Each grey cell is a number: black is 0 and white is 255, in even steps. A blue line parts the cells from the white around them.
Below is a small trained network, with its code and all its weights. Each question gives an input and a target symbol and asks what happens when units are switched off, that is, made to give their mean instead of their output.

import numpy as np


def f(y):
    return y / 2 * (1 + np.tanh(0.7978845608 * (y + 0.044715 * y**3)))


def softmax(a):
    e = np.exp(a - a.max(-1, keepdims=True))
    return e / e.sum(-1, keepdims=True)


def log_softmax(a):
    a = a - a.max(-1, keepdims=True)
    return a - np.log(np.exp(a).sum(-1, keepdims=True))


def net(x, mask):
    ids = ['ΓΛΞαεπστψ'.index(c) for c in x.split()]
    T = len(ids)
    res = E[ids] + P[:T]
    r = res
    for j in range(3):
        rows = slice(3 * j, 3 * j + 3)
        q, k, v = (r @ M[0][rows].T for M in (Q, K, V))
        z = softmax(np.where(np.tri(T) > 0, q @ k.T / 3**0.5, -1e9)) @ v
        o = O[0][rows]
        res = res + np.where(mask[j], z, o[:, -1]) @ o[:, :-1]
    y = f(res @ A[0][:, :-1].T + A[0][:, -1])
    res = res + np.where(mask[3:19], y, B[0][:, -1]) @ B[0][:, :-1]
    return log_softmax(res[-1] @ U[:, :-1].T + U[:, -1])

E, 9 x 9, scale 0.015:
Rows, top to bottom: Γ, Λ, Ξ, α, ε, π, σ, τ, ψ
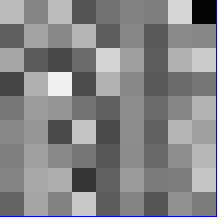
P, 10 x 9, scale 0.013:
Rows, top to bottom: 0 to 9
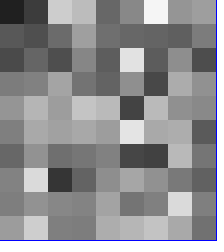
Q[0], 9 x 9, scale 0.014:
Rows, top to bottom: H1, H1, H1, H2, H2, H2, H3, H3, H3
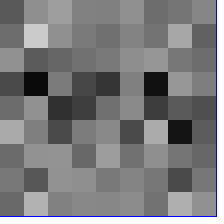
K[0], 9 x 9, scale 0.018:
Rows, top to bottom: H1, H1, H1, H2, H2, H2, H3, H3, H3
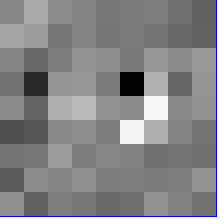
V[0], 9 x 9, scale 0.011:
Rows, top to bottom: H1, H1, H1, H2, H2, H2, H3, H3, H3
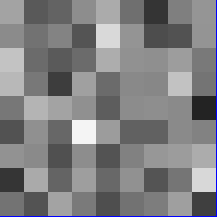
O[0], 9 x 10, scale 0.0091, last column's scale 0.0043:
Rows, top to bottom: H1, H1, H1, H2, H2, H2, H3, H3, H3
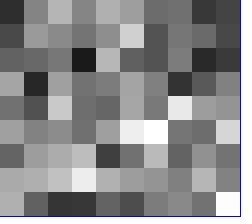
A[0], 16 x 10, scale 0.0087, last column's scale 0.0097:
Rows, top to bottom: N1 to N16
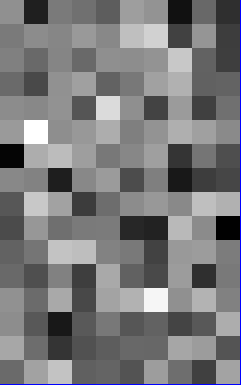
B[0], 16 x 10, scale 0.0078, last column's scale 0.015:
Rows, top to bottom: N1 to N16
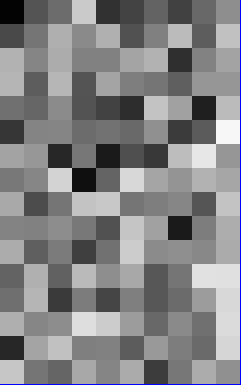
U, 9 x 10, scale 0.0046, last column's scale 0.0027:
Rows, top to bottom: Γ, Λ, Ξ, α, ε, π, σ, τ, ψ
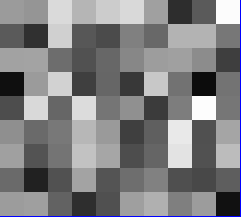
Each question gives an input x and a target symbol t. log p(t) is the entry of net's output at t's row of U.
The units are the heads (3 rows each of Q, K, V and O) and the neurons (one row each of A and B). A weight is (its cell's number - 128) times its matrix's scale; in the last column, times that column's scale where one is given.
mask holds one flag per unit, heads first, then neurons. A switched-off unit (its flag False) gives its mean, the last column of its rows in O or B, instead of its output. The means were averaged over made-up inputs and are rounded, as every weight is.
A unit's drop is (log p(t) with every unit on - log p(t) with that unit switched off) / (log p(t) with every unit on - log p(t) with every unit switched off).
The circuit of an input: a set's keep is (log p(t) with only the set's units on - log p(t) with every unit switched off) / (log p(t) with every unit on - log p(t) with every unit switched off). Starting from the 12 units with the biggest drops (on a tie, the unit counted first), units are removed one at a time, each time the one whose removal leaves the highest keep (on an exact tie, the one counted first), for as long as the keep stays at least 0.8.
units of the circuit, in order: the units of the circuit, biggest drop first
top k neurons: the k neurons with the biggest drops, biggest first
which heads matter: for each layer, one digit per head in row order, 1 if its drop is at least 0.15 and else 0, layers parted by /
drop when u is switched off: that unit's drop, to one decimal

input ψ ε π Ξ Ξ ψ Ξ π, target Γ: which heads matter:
011
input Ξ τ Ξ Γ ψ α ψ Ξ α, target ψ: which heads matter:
011
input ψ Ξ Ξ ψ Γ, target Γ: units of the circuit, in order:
H2; N16
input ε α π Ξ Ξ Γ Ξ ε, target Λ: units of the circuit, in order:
H2
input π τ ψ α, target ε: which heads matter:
111
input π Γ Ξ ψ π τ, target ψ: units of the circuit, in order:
H2; H3; N13
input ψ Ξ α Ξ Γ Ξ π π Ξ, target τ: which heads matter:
011
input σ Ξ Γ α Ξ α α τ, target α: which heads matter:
010
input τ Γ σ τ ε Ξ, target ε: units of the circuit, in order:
H2; H3; N12
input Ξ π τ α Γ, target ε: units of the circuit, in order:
N12; H2; H3
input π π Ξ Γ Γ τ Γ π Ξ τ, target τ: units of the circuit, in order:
H2; N1; H3
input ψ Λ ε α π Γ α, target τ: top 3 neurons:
N1; N5; N8
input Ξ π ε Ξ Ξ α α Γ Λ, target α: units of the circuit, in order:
H2; N12; N6
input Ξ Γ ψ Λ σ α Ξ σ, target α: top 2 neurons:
N15; N12
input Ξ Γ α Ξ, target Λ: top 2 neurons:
N5; N12
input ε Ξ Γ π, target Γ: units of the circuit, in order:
H2; N13
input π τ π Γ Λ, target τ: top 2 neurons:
N1; N12
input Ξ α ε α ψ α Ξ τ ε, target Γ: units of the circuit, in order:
H2
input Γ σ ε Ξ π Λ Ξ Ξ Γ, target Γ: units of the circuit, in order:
N14; H2
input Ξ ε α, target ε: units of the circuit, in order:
N7; H1
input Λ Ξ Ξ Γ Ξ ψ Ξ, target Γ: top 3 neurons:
N14; N8; N12
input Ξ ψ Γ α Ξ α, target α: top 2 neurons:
N5; N14
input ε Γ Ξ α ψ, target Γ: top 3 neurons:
N14; N8; N13
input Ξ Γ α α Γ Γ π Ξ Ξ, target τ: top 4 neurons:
N5; N1; N12; N14
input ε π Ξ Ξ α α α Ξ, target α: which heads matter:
100
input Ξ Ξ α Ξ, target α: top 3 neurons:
N5; N12; N14
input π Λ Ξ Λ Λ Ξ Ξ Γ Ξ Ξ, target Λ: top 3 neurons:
N12; N5; N6
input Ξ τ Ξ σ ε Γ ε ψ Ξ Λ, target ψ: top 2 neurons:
N14; N13
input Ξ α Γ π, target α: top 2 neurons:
N15; N12
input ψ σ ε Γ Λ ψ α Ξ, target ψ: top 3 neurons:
N13; N2; N3
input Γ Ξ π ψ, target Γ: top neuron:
N14
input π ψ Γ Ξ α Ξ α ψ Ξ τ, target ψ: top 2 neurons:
N13; N2
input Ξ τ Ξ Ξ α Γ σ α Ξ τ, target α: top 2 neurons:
N15; N14
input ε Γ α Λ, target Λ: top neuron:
N13
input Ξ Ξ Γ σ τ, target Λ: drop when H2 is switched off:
1.3
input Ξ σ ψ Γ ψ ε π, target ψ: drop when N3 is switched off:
0.0
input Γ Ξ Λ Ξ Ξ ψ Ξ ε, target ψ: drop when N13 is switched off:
0.4
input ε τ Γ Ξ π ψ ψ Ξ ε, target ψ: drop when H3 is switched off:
0.2
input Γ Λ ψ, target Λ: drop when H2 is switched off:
1.0
